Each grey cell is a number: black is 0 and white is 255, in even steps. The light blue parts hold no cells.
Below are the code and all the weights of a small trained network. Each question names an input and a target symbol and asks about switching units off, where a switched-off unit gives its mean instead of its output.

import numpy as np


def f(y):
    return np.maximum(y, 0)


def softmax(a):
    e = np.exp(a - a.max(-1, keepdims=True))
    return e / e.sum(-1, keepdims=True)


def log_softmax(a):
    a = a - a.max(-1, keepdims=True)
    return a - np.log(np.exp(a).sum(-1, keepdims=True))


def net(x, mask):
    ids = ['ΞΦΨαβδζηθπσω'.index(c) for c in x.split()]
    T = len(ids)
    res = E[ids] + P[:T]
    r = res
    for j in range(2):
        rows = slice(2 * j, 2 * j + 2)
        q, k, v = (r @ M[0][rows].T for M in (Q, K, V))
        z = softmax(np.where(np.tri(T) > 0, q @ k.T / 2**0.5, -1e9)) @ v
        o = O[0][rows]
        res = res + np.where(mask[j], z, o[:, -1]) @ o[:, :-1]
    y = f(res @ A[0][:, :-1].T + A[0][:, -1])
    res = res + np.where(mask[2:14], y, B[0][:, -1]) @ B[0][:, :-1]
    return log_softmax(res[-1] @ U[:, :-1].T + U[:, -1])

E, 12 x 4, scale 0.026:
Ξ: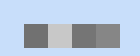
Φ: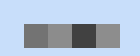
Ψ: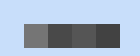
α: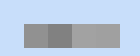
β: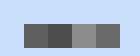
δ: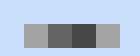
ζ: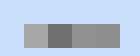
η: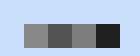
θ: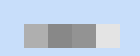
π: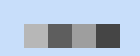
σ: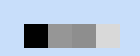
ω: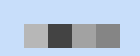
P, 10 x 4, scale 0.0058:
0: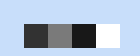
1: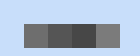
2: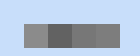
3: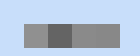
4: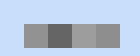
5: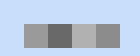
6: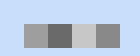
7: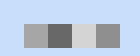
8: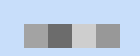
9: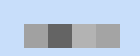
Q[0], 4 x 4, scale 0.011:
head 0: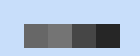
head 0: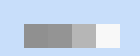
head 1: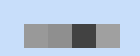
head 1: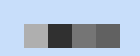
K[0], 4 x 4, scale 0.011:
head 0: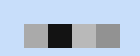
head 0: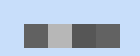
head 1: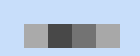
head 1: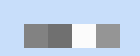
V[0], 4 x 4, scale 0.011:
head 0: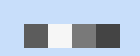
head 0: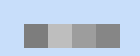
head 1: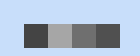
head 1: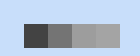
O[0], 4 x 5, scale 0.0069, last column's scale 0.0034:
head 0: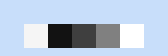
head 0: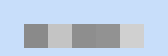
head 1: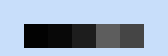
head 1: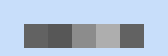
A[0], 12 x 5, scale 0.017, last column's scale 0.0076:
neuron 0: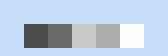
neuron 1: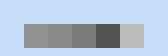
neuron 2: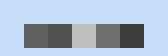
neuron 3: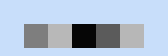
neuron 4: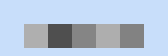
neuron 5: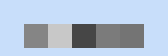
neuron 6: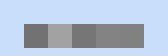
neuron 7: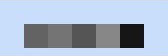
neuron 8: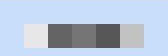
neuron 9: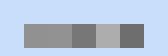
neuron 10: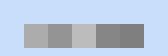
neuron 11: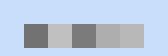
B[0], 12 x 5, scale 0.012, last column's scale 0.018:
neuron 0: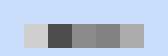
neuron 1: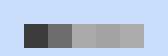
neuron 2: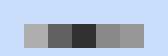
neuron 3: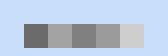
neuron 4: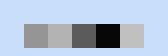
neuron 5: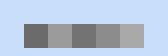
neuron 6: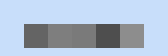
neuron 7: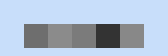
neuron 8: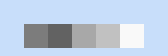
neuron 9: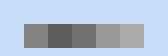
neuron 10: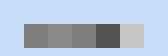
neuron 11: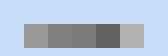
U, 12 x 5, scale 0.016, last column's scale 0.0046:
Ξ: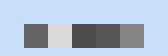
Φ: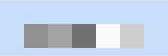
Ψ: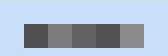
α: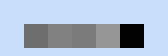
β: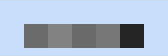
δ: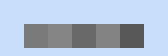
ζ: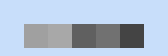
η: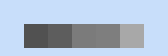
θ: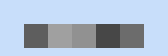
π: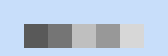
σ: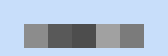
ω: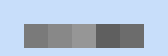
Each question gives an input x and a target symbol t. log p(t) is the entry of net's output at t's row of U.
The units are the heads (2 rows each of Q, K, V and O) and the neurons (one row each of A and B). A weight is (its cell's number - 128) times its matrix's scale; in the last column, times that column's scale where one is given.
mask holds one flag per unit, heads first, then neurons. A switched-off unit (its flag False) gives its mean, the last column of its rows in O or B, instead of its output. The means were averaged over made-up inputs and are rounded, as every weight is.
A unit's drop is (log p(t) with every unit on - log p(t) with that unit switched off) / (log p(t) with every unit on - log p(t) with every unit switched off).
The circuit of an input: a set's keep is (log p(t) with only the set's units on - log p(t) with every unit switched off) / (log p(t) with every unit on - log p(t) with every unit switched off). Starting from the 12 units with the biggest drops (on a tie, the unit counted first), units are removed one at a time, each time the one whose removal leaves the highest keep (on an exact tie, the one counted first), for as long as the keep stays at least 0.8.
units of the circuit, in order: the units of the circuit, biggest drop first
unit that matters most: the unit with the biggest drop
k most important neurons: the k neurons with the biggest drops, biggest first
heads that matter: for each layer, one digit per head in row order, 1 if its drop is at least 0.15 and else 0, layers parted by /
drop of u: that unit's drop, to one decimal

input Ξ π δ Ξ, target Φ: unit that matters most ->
head 0
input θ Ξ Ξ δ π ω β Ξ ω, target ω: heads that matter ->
00
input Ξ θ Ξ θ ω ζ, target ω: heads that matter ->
01
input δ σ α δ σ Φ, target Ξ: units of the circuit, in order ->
(neuron 8; head 0)
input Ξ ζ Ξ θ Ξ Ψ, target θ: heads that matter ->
11
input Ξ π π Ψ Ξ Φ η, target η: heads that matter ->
10
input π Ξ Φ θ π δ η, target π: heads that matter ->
01
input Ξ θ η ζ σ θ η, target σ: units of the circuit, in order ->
(neuron 2; head 1)
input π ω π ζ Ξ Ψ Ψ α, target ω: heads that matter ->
00
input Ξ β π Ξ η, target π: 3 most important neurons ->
(neuron 4; neuron 1; neuron 10)
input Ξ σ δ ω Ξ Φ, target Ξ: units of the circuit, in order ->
(head 0; neuron 8)
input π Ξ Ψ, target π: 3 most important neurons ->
(neuron 4; neuron 1; neuron 10)
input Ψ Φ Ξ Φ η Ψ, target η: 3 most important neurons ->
(neuron 4; neuron 1; neuron 10)
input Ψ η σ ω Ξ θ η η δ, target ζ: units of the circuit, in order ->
(neuron 4)
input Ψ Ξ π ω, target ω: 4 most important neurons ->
(neuron 4; neuron 8; neuron 10; neuron 3)
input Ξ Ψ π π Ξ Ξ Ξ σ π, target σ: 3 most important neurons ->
(neuron 2; neuron 0; neuron 3)
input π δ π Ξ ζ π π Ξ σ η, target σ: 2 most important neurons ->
(neuron 2; neuron 4)
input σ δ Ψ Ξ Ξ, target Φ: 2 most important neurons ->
(neuron 4; neuron 3)
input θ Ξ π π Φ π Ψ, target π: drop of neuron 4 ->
0.4
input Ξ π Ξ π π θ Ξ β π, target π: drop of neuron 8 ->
0.1
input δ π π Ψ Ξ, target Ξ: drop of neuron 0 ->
0.2
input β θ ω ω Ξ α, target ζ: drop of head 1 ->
0.1
